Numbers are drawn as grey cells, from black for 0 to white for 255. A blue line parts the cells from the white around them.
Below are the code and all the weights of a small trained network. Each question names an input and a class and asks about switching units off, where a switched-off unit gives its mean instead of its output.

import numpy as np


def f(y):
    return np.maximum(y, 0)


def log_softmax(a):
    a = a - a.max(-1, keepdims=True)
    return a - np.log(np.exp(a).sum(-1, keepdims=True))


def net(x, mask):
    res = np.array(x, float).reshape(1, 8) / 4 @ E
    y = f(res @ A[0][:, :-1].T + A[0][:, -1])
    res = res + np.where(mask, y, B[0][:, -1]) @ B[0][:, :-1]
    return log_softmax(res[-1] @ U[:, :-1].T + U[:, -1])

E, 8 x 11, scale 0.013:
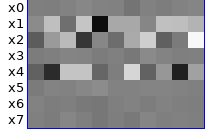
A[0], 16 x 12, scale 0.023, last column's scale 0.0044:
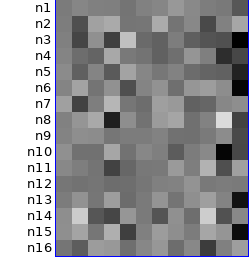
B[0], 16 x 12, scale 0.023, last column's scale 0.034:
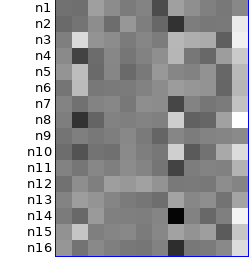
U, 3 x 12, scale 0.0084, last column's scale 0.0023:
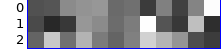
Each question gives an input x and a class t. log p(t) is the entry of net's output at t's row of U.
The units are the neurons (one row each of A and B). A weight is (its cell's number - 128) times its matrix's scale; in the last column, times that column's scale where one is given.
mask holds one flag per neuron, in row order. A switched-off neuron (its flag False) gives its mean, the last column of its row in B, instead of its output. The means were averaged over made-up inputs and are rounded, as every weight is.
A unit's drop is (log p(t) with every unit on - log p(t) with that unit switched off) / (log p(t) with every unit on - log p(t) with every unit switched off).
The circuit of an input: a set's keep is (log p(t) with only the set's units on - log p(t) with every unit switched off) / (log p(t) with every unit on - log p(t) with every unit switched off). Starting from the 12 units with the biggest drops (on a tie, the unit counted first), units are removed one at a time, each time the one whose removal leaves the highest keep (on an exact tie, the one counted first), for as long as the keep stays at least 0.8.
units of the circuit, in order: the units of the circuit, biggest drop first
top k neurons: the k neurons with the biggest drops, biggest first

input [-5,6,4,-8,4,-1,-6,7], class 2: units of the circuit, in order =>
[n15]
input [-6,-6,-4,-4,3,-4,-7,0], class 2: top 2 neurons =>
[n3 n8]
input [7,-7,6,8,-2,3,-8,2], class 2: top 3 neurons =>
[n3 n10 n5]
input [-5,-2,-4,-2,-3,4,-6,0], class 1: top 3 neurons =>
[n10 n2 n4]
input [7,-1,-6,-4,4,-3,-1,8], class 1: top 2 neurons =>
[n10 n14]
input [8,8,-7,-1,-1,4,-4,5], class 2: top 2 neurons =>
[n15 n8]
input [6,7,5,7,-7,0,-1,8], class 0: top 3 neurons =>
[n14 n3 n11]
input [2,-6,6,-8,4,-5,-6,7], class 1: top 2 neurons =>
[n8 n15]
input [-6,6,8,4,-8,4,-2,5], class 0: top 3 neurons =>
[n14 n10 n11]
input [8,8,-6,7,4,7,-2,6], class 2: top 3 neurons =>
[n15 n8 n6]
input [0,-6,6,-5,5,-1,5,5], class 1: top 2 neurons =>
[n8 n14]
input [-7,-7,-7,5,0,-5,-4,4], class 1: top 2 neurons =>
[n10 n4]
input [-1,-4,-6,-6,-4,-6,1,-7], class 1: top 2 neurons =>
[n10 n4]
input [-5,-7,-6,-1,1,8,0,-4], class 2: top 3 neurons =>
[n3 n8 n5]
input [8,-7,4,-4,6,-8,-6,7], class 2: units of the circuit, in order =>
[n3]
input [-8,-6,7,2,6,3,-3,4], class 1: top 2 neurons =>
[n8 n14]
